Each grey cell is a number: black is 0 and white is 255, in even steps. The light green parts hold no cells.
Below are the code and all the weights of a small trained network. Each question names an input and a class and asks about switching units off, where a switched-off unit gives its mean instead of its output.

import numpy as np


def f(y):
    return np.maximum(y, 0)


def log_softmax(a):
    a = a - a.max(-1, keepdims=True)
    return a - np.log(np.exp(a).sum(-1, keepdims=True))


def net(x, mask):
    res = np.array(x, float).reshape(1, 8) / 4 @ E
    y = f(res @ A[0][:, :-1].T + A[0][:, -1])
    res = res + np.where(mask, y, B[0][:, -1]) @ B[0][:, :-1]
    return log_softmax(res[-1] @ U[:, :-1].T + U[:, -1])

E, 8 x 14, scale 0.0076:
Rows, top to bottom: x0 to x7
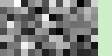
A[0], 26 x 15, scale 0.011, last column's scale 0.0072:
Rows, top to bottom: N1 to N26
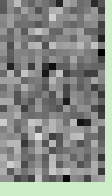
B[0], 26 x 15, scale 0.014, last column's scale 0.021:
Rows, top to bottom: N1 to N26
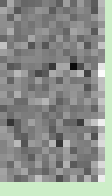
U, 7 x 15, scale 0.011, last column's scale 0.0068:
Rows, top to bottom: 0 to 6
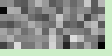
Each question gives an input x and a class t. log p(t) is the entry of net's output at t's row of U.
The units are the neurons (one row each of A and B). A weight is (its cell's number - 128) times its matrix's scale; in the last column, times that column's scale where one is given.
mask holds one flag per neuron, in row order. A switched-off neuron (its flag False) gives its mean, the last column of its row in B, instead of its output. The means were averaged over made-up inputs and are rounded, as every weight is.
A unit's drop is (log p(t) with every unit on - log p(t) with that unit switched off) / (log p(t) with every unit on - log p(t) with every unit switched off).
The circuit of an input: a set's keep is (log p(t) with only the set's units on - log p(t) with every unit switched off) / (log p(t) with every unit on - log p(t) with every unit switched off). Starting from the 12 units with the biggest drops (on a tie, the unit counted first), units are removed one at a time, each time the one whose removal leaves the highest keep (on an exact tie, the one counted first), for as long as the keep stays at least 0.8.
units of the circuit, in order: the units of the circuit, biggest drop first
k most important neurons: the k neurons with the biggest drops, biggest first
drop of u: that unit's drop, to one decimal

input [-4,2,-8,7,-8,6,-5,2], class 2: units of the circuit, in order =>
(N11)
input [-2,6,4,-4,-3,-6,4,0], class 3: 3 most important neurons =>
(N11; N20; N26)
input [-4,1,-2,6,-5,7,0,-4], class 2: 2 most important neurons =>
(N26; N21)
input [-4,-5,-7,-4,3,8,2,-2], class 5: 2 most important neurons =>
(N10; N11)
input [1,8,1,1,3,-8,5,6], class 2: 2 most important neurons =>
(N21; N26)
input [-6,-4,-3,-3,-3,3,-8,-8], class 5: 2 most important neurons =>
(N10; N24)
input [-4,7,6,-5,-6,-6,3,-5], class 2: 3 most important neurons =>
(N18; N26; N20)
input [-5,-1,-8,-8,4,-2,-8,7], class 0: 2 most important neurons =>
(N10; N26)
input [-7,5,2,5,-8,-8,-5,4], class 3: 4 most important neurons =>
(N11; N20; N26; N7)
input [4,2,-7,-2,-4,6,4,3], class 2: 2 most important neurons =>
(N11; N26)
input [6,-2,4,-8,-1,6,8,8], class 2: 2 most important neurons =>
(N11; N13)
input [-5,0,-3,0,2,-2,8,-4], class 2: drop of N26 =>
0.2
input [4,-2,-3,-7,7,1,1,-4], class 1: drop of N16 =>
0.1
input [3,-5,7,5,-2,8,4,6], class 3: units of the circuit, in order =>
(N18)
